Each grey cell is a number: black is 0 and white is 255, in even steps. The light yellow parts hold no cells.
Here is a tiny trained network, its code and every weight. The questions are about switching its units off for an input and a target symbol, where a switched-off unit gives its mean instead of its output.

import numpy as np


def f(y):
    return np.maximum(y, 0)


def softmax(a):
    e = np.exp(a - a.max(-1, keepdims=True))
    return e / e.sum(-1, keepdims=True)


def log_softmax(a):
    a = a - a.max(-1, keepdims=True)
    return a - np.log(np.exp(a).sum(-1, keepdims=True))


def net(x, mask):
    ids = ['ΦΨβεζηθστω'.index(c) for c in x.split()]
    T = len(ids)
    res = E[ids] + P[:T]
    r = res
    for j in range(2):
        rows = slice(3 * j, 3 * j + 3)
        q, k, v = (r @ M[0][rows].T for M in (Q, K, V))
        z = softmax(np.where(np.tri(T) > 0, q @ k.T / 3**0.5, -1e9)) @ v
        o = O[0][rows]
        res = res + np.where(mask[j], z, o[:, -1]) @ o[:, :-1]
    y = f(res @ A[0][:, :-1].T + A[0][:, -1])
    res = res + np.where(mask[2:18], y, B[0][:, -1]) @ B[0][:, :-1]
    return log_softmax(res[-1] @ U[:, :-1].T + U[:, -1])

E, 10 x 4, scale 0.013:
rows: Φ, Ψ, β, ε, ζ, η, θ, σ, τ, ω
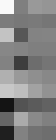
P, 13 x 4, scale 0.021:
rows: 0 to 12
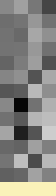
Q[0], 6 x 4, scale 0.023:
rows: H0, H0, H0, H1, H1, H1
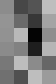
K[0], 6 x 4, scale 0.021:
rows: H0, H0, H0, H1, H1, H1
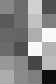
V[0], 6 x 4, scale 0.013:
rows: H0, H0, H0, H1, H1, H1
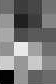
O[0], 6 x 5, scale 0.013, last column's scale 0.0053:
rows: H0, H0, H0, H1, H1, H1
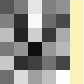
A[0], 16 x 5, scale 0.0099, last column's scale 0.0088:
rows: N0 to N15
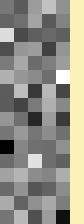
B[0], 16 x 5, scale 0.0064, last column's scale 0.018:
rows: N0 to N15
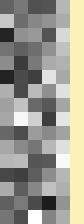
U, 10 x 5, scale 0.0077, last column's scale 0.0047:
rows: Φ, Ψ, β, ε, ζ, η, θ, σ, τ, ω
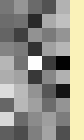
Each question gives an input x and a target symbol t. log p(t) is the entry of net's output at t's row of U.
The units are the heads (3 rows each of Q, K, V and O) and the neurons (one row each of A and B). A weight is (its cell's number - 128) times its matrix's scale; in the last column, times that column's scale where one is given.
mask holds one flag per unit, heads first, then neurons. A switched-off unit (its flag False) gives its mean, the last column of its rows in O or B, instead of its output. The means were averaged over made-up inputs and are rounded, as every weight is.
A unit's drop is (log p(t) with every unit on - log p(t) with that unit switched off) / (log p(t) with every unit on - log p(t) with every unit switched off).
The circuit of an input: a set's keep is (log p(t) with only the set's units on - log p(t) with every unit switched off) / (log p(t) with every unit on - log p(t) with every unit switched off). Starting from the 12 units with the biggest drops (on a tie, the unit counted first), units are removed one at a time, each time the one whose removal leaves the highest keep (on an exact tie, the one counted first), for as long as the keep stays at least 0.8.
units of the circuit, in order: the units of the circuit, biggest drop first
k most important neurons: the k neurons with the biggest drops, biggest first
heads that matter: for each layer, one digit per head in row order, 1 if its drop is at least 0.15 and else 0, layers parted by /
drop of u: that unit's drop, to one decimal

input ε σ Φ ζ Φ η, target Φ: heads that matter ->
01
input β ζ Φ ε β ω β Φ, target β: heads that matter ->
11
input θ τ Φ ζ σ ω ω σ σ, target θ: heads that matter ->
11
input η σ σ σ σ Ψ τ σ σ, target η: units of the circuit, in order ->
(H1, N8, H0)
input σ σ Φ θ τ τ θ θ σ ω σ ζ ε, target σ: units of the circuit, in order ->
(H1)
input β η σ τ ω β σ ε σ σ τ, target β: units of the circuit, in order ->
(H1, H0, N8)
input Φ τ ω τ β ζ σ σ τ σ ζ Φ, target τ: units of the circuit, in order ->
(H0, N6, N15)
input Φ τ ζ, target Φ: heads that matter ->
01
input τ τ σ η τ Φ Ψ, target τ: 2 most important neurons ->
(N6, N15)
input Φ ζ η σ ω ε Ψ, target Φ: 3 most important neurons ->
(N2, N8, N6)
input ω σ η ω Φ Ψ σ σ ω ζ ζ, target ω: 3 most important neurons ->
(N8, N11, N15)
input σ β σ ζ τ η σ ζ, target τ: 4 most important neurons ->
(N6, N15, N2, N8)
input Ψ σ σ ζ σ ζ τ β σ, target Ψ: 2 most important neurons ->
(N8, N15)
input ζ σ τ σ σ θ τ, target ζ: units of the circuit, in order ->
(H0)
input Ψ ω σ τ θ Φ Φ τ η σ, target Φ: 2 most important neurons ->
(N2, N8)
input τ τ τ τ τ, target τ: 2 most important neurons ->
(N6, N15)
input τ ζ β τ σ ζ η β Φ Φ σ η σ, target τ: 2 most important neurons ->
(N6, N15)
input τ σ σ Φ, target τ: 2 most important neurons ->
(N6, N15)
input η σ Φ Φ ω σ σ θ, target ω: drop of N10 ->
0.0
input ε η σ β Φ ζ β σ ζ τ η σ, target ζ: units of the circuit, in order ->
(H1)
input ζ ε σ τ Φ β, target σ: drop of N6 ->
0.1
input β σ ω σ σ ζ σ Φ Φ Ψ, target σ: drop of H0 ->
0.1
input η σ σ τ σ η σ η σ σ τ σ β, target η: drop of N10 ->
-0.1
